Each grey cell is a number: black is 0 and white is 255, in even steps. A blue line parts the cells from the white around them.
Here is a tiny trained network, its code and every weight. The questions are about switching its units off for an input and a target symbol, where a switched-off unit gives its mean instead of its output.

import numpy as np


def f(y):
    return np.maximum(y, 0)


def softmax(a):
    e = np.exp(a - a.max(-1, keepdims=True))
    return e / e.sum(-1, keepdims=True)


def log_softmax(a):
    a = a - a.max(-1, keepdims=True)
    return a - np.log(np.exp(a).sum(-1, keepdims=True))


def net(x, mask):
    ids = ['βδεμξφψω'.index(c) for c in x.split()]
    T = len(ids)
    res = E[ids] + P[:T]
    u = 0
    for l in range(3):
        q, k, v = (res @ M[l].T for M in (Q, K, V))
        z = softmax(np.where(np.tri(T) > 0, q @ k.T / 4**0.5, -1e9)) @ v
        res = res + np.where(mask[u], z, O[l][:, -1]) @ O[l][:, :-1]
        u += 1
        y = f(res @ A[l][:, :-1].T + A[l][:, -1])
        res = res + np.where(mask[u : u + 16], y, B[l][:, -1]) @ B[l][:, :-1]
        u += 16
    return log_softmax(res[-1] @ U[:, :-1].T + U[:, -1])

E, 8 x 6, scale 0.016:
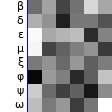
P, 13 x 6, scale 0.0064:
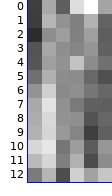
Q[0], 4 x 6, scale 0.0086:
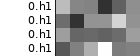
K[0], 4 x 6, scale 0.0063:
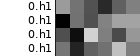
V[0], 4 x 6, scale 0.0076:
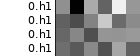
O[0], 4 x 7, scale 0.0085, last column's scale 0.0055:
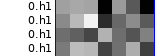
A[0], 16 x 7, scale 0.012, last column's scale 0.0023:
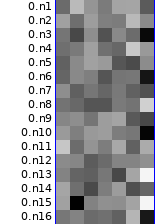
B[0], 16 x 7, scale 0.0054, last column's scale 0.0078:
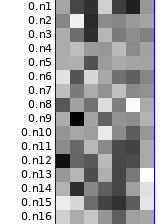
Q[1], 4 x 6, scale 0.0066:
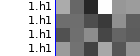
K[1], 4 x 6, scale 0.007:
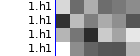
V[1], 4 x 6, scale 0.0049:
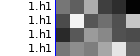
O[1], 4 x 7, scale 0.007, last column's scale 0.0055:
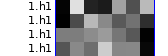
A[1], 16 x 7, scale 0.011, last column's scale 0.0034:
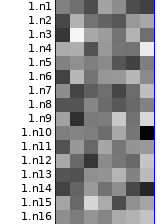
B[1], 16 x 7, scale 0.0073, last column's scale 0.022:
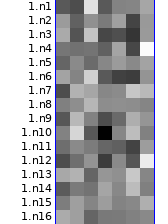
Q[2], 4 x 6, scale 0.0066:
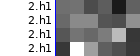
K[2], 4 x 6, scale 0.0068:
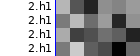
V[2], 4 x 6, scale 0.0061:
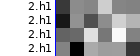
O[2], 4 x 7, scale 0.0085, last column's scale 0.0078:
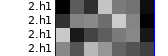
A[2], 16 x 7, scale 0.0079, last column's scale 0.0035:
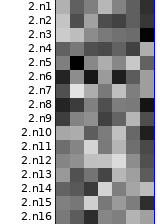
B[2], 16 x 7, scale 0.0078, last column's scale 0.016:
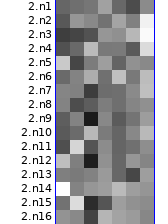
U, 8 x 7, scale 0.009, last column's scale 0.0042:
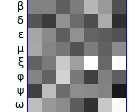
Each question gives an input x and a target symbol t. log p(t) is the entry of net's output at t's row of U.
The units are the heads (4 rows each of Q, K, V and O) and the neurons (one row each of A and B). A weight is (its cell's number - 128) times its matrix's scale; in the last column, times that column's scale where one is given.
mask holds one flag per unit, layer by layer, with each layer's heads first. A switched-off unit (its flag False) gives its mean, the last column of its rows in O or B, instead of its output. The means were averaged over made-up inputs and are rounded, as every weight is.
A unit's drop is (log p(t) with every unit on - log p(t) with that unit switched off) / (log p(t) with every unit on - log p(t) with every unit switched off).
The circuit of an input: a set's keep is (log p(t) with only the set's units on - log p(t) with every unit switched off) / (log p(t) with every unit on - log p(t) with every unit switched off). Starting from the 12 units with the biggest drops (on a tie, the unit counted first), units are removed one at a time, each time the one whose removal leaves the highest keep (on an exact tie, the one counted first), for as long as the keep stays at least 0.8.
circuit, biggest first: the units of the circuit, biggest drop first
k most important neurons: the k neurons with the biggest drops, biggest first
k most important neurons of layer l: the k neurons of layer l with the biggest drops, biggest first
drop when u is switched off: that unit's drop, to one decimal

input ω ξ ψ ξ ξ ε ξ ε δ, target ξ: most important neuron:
(2.n6)
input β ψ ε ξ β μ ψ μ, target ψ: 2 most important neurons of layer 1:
(1.n7; 1.n9)
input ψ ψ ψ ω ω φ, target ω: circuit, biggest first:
(1.n12; 1.n4; 2.n4)
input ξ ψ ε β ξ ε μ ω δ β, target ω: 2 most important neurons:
(0.n2; 1.n3)
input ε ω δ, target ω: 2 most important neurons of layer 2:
(2.n3; 2.n4)
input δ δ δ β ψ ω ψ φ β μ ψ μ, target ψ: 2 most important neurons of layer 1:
(1.n7; 1.n12)
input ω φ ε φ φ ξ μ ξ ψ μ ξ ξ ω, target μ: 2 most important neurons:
(1.n4; 2.n2)
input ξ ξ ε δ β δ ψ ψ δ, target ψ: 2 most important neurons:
(1.n7; 0.n15)
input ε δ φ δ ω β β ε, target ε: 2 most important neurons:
(2.n12; 0.n10)
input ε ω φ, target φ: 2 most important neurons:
(0.n14; 1.n7)
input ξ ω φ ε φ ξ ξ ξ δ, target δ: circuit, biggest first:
(1.h1; 2.h1; 0.n15)
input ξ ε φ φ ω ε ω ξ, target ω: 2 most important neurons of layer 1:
(1.n4; 1.n12)
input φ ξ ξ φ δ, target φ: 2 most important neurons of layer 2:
(2.n3; 2.n2)
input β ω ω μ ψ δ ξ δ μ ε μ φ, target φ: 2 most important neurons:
(1.n3; 1.n6)
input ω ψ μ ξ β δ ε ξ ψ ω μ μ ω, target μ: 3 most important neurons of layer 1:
(1.n4; 1.n2; 1.n12)
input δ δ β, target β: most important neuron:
(1.n3)
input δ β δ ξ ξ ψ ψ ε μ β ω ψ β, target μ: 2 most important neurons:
(0.n14; 0.n11)
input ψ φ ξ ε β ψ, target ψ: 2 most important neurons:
(1.n7; 0.n15)
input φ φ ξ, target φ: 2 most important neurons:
(1.n3; 0.n14)
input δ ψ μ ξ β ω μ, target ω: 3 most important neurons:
(1.n7; 0.n2; 1.n9)
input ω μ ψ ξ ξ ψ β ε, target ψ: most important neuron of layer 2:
(2.n3)
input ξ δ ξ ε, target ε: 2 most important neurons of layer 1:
(1.n15; 1.n12)
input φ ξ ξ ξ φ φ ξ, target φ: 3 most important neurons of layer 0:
(0.n14; 0.n9; 0.n4)
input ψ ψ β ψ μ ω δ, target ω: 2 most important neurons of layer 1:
(1.n7; 1.n3)
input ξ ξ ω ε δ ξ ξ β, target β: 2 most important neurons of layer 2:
(2.n4; 2.n16)
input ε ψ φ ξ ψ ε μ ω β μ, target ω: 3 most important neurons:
(1.n7; 0.n2; 1.n3)
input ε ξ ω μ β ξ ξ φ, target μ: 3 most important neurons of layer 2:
(2.n15; 2.n2; 2.n10)
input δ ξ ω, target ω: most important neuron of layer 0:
(0.n16)
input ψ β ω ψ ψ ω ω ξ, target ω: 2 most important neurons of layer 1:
(1.n12; 1.n4)
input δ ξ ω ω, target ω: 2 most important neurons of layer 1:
(1.n4; 1.n12)
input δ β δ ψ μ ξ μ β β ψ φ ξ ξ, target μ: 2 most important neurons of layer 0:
(0.n11; 0.n14)
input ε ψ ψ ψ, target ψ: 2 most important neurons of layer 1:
(1.n7; 1.n3)
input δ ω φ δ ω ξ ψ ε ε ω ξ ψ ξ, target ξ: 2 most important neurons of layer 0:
(0.n14; 0.n2)
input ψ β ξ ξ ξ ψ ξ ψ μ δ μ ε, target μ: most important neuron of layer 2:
(2.n6)
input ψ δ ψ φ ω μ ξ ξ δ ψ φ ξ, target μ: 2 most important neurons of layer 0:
(0.n14; 0.n11)
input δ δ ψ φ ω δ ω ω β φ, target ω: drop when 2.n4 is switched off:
0.4
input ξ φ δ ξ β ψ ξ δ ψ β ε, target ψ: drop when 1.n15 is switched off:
0.2
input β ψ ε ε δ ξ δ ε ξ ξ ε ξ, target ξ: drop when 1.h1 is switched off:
0.3
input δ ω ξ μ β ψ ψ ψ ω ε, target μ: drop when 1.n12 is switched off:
0.2
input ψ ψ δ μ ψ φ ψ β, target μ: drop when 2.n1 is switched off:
0.0
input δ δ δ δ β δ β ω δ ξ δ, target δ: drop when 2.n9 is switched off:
0.1
